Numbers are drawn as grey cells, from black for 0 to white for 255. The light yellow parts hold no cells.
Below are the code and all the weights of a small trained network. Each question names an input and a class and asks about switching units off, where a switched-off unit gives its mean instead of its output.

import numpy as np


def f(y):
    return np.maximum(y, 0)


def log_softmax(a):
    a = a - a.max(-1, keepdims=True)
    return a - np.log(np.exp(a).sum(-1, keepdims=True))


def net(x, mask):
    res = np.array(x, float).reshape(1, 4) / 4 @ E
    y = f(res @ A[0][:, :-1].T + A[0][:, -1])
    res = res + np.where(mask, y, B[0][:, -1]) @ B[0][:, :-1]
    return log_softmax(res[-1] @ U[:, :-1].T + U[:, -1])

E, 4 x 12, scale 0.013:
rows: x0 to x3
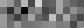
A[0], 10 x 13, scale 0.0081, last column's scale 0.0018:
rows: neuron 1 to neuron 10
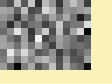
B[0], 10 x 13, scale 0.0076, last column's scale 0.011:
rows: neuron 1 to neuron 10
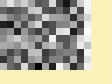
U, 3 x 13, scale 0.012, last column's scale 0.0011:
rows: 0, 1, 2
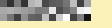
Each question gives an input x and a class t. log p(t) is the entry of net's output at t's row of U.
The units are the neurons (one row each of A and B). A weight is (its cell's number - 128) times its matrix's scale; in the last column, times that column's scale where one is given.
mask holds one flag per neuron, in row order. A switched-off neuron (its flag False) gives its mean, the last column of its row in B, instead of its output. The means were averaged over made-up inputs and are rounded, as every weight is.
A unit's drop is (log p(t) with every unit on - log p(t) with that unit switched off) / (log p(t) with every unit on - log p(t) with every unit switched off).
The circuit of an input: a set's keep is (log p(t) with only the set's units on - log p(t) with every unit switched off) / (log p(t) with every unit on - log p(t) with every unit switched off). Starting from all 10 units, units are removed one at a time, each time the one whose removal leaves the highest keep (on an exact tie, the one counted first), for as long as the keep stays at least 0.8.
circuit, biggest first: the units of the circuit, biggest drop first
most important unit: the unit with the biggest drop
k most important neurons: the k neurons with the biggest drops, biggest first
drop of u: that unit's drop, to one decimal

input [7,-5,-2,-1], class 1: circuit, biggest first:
(neuron 6)
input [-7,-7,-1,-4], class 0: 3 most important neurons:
(neuron 2; neuron 8; neuron 6)
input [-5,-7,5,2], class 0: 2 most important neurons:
(neuron 2; neuron 8)
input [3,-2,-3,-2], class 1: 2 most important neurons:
(neuron 10; neuron 4)
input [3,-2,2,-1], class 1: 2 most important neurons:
(neuron 4; neuron 5)
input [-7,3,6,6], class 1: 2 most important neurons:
(neuron 1; neuron 5)
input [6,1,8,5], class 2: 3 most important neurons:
(neuron 10; neuron 1; neuron 3)
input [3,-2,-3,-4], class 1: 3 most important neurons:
(neuron 10; neuron 4; neuron 7)
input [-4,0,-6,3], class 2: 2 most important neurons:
(neuron 5; neuron 6)
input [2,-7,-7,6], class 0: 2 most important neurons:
(neuron 2; neuron 9)
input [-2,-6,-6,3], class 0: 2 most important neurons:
(neuron 2; neuron 10)
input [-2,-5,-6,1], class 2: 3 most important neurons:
(neuron 5; neuron 4; neuron 6)
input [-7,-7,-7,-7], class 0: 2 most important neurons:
(neuron 2; neuron 8)
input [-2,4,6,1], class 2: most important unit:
neuron 10
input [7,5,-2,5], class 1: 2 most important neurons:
(neuron 6; neuron 7)
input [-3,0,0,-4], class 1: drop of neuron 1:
0.0
